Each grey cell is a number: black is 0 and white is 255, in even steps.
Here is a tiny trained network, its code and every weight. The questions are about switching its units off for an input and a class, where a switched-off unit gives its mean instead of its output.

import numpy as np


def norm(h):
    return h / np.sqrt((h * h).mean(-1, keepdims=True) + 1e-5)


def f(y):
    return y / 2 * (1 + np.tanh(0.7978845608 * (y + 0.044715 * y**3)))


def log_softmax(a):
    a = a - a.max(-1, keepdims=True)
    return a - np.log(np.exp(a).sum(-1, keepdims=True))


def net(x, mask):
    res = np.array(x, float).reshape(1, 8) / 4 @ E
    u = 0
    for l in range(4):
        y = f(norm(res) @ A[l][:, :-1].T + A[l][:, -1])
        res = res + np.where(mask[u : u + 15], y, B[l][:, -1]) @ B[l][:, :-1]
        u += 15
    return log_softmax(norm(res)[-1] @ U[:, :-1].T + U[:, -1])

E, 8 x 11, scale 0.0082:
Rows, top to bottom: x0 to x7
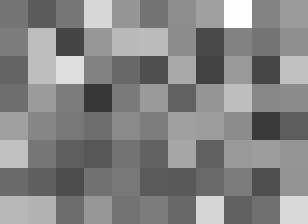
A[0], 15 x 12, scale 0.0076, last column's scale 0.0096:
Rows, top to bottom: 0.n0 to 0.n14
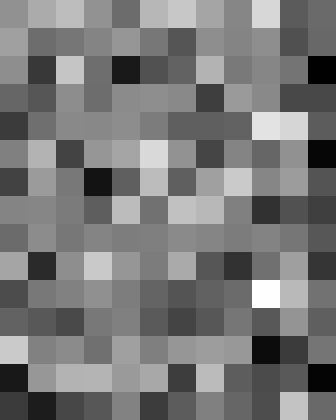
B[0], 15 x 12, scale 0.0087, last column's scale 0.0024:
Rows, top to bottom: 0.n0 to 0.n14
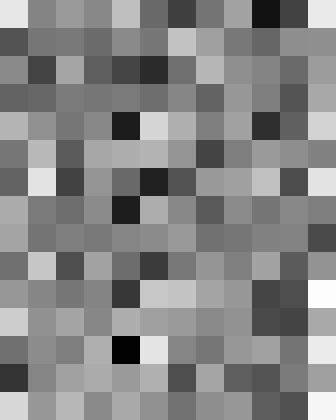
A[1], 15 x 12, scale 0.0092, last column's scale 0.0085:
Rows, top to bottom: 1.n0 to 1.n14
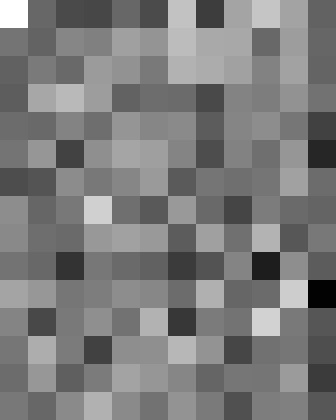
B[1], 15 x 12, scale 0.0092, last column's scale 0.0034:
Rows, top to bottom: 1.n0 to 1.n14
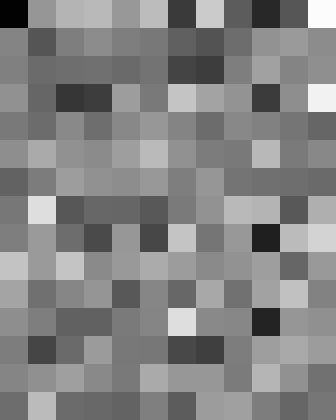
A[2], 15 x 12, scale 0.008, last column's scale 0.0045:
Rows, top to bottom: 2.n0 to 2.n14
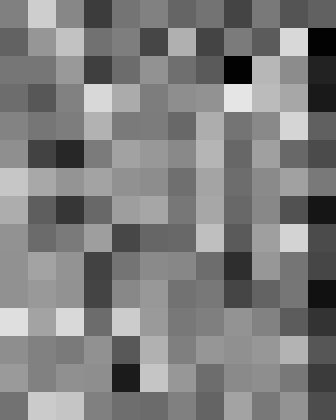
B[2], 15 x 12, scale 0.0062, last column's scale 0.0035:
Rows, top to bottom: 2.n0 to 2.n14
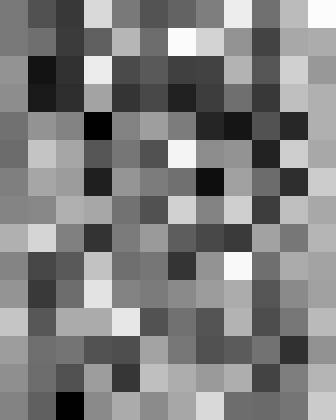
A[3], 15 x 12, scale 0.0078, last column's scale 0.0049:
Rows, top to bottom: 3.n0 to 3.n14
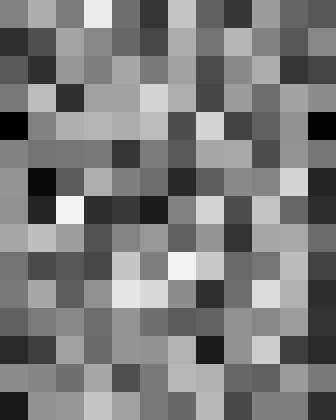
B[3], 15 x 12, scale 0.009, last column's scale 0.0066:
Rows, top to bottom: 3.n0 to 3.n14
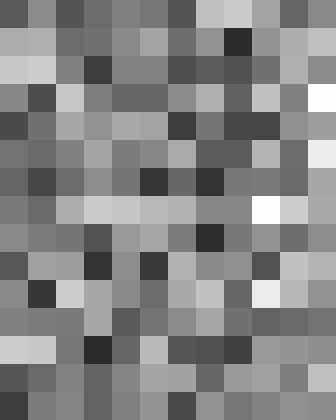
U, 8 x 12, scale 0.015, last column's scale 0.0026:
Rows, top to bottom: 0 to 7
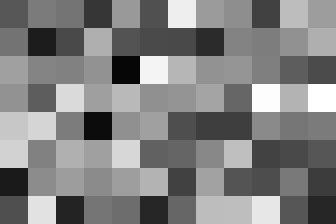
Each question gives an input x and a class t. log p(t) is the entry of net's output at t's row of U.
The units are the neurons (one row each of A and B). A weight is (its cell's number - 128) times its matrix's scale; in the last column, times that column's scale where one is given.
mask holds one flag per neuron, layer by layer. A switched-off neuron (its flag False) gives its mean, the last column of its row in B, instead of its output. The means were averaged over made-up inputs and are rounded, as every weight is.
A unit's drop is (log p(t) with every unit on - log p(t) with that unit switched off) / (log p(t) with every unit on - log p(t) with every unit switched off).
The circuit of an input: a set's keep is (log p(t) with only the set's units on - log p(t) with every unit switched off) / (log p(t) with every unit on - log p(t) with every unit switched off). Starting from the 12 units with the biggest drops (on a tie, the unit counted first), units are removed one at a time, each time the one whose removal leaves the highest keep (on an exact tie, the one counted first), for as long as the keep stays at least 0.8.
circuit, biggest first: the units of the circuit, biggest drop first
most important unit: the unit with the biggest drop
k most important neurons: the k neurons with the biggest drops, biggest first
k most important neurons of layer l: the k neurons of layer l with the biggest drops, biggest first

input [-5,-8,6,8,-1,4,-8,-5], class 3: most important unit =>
3.n7
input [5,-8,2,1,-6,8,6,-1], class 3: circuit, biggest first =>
0.n2; 3.n7
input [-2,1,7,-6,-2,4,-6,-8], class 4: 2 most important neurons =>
0.n3; 1.n8
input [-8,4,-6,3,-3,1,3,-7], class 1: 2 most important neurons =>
2.n2; 1.n3
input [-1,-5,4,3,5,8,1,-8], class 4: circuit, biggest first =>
3.n12; 3.n1
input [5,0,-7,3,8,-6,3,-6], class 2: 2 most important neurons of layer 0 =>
0.n12; 0.n7
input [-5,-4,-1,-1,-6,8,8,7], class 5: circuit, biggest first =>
0.n14; 0.n11; 2.n11
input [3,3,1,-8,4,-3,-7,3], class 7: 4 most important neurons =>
0.n9; 1.n7; 3.n0; 0.n14
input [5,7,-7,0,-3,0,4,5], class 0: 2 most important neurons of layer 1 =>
1.n8; 1.n11
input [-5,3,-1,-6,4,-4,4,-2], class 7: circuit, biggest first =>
1.n7; 0.n9
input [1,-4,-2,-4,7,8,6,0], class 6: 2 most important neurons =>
1.n0; 0.n10
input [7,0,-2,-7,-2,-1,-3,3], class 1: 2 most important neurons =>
2.n3; 1.n2
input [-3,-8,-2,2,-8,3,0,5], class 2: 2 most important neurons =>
0.n10; 0.n4
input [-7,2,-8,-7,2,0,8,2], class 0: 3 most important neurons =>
2.n5; 0.n0; 1.n8
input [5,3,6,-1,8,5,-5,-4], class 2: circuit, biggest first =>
0.n12
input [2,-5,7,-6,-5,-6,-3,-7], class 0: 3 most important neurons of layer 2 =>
2.n1; 2.n14; 2.n6
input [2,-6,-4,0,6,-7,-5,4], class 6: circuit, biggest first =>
0.n13; 3.n4
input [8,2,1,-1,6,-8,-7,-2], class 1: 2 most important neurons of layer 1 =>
1.n0; 1.n1
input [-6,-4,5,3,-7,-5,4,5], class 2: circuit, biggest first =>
0.n4; 0.n10
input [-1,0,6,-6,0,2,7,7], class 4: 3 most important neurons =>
1.n10; 0.n0; 1.n8
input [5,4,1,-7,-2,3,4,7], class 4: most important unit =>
2.n4
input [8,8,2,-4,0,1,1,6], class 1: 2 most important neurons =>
2.n3; 3.n6
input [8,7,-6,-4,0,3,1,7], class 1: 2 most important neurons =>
2.n3; 1.n2
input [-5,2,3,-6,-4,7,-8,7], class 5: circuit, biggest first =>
0.n0; 2.n11
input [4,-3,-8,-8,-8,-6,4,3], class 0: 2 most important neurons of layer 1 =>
1.n8; 1.n11
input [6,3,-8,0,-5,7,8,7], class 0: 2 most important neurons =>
2.n5; 0.n0
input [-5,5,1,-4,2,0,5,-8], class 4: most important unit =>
0.n3
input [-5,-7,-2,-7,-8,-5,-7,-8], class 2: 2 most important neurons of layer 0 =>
0.n10; 0.n4
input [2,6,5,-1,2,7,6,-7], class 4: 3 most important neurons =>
3.n12; 0.n3; 3.n2
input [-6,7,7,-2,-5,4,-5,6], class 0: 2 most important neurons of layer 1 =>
1.n3; 1.n9
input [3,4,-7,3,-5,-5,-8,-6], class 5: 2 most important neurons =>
0.n0; 1.n3
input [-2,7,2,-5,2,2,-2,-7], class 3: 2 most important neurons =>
3.n10; 0.n5
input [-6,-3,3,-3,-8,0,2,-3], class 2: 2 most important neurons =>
0.n4; 0.n10
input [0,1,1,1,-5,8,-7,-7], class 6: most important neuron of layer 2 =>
2.n6
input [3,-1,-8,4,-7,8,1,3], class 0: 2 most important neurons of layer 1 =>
1.n11; 1.n8
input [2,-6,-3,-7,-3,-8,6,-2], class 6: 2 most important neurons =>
0.n13; 0.n0
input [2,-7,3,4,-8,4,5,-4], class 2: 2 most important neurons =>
0.n10; 0.n4
